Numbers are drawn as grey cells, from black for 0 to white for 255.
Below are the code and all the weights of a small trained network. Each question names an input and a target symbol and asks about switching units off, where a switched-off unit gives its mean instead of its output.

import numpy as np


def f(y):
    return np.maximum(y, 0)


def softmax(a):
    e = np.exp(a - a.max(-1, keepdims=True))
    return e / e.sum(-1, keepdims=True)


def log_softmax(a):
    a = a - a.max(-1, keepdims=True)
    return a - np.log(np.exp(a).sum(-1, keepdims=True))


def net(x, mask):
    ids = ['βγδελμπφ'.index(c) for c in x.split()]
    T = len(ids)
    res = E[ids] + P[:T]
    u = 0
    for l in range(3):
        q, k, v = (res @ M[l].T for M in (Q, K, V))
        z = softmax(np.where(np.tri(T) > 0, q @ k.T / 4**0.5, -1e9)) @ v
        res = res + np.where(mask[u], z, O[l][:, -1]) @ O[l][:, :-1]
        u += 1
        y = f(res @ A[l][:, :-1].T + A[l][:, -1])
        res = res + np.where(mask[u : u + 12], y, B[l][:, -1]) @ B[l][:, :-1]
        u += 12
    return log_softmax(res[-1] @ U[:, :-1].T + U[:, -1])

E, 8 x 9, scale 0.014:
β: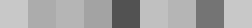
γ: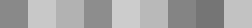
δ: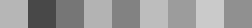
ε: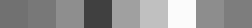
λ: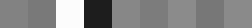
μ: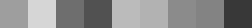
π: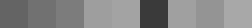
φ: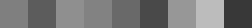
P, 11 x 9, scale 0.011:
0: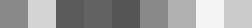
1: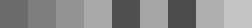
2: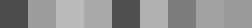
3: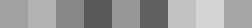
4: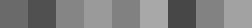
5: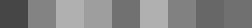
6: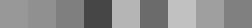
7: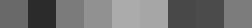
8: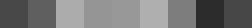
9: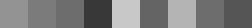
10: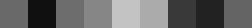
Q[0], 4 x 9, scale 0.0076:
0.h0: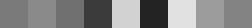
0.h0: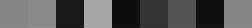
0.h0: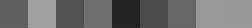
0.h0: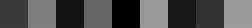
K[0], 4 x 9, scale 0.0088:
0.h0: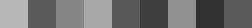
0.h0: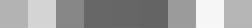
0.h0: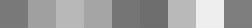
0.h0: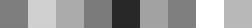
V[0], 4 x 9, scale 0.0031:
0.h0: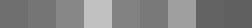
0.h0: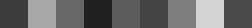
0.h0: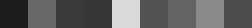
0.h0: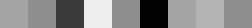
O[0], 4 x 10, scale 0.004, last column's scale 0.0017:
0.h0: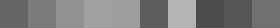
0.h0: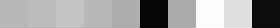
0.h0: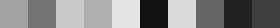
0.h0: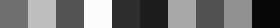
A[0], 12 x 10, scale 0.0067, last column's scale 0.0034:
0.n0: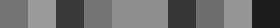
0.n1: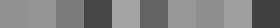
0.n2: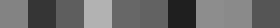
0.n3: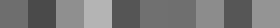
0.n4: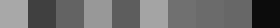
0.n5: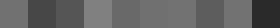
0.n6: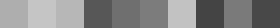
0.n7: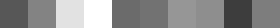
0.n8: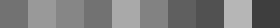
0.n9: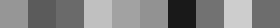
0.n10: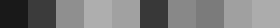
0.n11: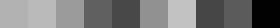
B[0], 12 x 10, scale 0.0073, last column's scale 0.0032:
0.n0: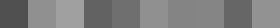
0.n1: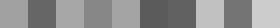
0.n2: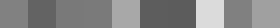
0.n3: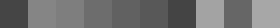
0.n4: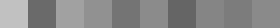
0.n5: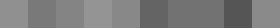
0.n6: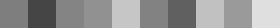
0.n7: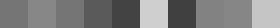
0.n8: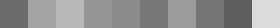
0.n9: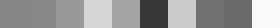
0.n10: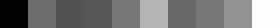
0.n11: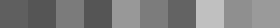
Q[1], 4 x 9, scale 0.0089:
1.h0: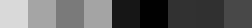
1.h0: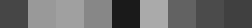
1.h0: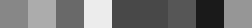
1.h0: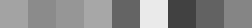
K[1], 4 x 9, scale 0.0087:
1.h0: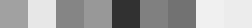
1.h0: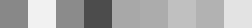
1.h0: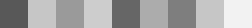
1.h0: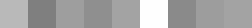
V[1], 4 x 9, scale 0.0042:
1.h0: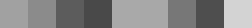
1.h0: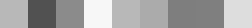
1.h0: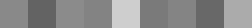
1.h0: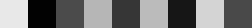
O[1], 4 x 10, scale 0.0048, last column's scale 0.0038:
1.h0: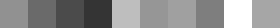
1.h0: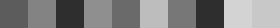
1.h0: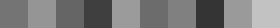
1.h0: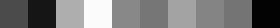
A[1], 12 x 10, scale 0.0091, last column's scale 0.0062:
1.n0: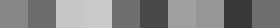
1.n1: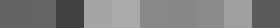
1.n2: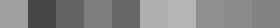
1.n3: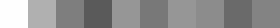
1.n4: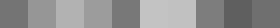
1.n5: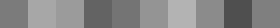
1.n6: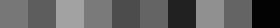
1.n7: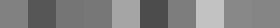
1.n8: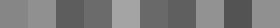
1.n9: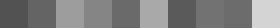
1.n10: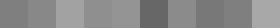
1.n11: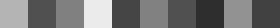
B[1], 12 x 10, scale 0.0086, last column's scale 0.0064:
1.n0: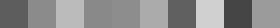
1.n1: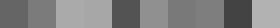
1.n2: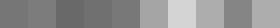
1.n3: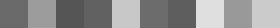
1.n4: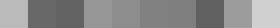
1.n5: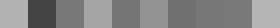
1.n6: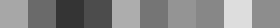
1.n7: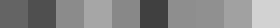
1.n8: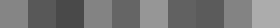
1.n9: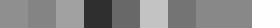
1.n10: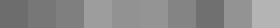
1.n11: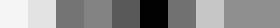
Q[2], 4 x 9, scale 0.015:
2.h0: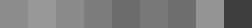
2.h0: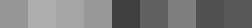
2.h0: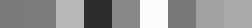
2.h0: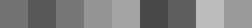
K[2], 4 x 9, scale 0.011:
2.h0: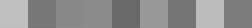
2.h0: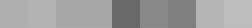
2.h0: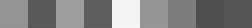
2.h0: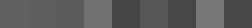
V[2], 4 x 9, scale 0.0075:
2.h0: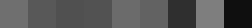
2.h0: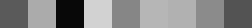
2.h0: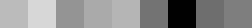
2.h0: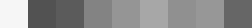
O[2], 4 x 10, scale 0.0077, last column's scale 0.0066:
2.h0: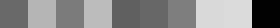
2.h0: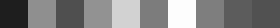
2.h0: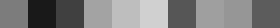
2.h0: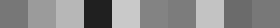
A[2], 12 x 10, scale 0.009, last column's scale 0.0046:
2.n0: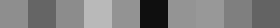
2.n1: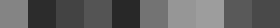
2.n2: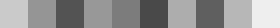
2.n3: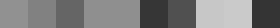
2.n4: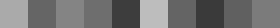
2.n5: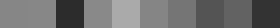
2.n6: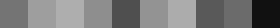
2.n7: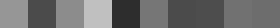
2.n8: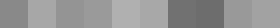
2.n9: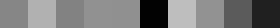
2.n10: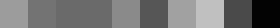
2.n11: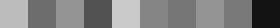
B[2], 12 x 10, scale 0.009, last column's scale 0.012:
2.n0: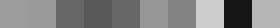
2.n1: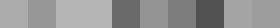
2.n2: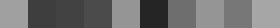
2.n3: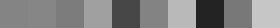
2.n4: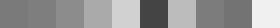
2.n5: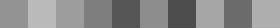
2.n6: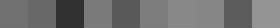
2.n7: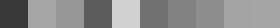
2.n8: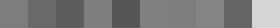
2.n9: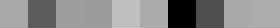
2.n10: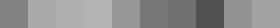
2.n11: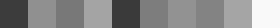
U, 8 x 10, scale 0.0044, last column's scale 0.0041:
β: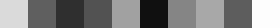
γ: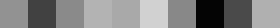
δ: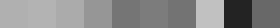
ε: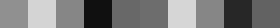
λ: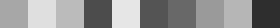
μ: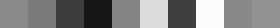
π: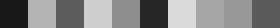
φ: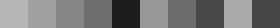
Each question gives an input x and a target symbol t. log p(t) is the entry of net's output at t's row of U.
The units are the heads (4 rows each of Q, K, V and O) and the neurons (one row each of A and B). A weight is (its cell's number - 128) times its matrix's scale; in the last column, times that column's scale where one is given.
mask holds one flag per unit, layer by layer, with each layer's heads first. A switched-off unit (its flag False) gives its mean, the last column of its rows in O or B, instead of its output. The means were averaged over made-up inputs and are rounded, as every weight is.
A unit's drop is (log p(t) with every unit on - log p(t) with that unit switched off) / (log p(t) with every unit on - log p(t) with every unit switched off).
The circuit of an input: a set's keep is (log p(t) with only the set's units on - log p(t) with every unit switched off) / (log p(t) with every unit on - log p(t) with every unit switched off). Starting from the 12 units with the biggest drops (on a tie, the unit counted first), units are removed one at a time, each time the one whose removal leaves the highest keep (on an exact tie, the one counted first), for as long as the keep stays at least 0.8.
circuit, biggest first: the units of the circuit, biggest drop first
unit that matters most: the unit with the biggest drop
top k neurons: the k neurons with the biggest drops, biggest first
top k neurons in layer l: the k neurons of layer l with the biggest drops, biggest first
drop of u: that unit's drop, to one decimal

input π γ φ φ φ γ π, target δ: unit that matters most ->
1.h0
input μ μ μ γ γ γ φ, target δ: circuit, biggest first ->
[1.h0, 2.n0, 1.n0, 2.h0]
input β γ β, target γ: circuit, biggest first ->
[2.h0, 2.n4]
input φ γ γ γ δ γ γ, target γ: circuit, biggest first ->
[1.h0, 2.h0]
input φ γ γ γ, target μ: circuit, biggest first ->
[2.h0, 1.n3, 2.n4, 2.n3]
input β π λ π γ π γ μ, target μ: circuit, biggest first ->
[2.h0, 2.n4]
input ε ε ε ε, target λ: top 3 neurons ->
[2.n9, 2.n10, 1.n2]
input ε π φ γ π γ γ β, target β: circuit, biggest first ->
[1.n11, 2.n2, 0.n9, 0.n10]
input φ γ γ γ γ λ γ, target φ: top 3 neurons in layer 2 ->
[2.n3, 2.n11, 2.n4]
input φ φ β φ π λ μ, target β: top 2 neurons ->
[0.n10, 1.n9]
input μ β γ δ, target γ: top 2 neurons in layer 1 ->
[1.n2, 1.n3]
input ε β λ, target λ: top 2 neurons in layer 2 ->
[2.n4, 2.n7]
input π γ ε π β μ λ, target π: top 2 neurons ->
[2.n11, 2.n3]
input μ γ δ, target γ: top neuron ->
[2.n1]
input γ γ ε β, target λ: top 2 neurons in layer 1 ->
[1.n2, 1.n3]
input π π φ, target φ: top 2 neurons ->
[1.n6, 0.n3]
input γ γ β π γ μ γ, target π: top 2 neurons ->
[2.n11, 2.n3]
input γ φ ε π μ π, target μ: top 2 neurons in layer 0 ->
[0.n10, 0.n7]
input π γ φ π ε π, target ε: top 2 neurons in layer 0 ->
[0.n10, 0.n7]
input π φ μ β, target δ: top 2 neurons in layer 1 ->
[1.n0, 1.n9]
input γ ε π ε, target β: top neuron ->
[2.n2]
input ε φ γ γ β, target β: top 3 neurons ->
[1.n11, 2.n2, 0.n9]
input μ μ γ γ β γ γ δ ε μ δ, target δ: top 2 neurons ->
[1.n11, 0.n9]
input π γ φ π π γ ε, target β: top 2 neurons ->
[0.n10, 2.n2]
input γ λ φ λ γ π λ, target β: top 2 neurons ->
[0.n10, 2.n2]
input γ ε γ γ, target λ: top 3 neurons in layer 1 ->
[1.n3, 1.n2, 1.n9]
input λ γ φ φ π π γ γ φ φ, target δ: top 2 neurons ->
[1.n0, 2.n0]
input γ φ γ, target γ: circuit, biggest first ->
[2.h0]
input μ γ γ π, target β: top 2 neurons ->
[2.n2, 1.n9]
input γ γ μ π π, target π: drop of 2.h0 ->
0.8
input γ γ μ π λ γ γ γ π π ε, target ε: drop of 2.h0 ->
1.0
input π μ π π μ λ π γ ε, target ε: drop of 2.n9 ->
0.1
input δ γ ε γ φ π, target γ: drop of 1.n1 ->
0.1
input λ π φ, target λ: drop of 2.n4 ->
0.4
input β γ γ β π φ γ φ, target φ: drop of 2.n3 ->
0.2
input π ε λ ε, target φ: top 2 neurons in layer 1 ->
[1.n2, 1.n3]
